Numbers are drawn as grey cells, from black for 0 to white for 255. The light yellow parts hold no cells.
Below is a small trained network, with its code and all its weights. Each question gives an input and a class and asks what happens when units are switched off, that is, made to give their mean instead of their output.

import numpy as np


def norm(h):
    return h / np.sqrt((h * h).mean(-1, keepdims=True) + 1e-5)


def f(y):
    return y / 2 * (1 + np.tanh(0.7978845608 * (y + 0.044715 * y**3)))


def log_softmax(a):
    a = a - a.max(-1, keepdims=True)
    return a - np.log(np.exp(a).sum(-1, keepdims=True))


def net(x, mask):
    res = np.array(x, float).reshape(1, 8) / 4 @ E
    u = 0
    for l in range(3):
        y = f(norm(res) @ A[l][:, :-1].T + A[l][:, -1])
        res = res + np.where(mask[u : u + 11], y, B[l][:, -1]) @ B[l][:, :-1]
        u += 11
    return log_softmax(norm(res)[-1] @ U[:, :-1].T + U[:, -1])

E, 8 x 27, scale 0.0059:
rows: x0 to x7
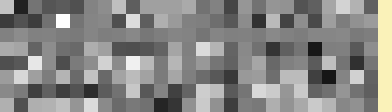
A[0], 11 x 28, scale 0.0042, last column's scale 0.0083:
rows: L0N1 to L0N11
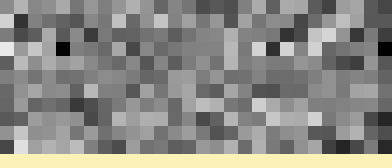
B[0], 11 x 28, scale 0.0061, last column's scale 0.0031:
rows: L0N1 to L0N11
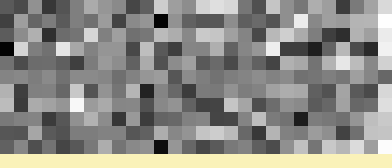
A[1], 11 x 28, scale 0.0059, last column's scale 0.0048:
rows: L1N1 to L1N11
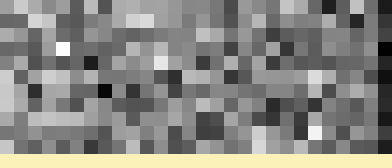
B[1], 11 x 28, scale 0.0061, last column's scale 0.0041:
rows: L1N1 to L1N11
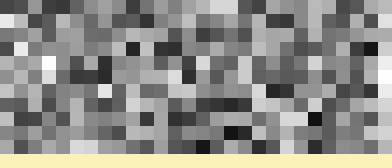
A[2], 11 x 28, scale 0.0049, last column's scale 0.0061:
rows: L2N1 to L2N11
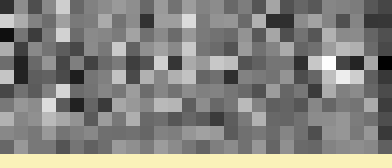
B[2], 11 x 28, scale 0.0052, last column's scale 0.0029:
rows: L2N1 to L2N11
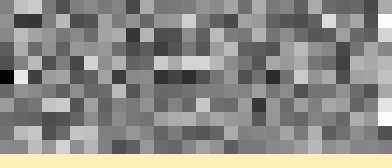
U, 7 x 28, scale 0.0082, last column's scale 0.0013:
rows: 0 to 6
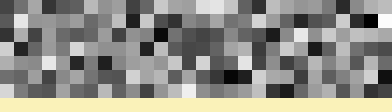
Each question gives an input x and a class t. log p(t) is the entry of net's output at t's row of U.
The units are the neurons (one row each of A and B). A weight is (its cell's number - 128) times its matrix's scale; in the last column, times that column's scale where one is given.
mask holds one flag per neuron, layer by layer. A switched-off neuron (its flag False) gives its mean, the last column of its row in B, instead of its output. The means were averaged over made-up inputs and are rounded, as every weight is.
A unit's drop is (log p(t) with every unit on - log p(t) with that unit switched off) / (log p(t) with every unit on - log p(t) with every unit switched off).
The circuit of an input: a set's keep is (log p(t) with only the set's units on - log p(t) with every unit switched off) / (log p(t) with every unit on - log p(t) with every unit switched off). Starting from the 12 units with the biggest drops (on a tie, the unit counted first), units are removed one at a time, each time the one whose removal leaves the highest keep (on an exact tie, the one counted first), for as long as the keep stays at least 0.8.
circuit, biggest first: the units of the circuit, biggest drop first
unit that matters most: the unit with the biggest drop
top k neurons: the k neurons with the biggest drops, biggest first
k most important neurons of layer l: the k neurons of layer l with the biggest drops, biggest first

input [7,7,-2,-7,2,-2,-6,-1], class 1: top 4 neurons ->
L1N4, L2N3, L0N11, L0N5
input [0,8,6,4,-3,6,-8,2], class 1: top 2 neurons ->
L1N4, L0N8
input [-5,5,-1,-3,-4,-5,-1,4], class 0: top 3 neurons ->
L0N3, L0N4, L0N2
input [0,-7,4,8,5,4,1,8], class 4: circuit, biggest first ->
L1N6
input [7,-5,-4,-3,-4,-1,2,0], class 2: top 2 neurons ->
L0N2, L2N6
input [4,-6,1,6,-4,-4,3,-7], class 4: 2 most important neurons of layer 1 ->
L1N5, L1N4
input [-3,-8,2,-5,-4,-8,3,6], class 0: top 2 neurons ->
L0N3, L2N5
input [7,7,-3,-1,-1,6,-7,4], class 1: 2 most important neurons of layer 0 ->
L0N3, L0N11
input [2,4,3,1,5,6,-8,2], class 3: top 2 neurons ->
L1N9, L0N7
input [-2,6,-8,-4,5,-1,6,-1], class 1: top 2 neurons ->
L1N4, L0N7
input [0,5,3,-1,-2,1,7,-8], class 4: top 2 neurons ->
L1N5, L0N7
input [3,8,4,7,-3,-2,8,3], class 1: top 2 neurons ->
L1N4, L0N7
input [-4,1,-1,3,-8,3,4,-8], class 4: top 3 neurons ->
L1N5, L2N8, L1N2
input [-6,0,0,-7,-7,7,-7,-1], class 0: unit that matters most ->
L1N1
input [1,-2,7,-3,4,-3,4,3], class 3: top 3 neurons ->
L1N11, L0N8, L1N7
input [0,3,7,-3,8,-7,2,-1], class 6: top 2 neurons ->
L1N2, L2N2
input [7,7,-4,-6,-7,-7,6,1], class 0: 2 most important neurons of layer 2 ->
L2N5, L2N2
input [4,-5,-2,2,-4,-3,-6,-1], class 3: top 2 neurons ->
L1N9, L0N7
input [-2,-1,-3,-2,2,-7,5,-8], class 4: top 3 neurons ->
L1N5, L2N8, L0N1
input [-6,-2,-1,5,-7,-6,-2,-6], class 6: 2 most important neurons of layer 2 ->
L2N2, L2N6
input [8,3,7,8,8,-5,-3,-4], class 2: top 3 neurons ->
L2N6, L0N2, L1N7
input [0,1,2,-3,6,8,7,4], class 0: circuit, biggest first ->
L1N1
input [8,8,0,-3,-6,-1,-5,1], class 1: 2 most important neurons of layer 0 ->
L0N11, L0N5
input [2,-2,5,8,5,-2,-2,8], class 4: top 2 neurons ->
L1N6, L2N8
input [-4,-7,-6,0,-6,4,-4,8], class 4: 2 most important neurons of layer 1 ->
L1N6, L1N4
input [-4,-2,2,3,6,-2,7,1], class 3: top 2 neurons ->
L1N11, L0N8
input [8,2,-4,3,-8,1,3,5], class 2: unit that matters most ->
L0N2
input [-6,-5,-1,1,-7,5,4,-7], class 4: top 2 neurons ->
L1N5, L1N2
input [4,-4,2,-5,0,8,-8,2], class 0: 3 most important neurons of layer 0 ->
L0N1, L0N8, L0N10
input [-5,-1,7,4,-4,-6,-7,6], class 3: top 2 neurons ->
L1N9, L0N1
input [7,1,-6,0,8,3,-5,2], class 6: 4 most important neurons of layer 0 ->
L0N11, L0N5, L0N8, L0N3
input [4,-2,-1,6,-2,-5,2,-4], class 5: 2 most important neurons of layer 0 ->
L0N1, L0N10
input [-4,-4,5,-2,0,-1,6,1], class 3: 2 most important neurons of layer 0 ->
L0N8, L0N2
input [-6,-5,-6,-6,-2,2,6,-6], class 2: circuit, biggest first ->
L0N11
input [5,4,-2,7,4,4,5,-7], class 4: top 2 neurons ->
L1N5, L2N8
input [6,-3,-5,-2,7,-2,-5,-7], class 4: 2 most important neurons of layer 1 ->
L1N5, L1N7
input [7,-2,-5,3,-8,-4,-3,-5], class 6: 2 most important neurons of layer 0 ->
L0N11, L0N5
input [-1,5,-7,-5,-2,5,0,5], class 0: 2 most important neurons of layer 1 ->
L1N1, L1N5
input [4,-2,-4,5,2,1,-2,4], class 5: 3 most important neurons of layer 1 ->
L1N8, L1N3, L1N5
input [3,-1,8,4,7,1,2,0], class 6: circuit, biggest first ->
L1N2
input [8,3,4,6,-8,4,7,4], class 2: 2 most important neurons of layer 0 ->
L0N2, L0N7
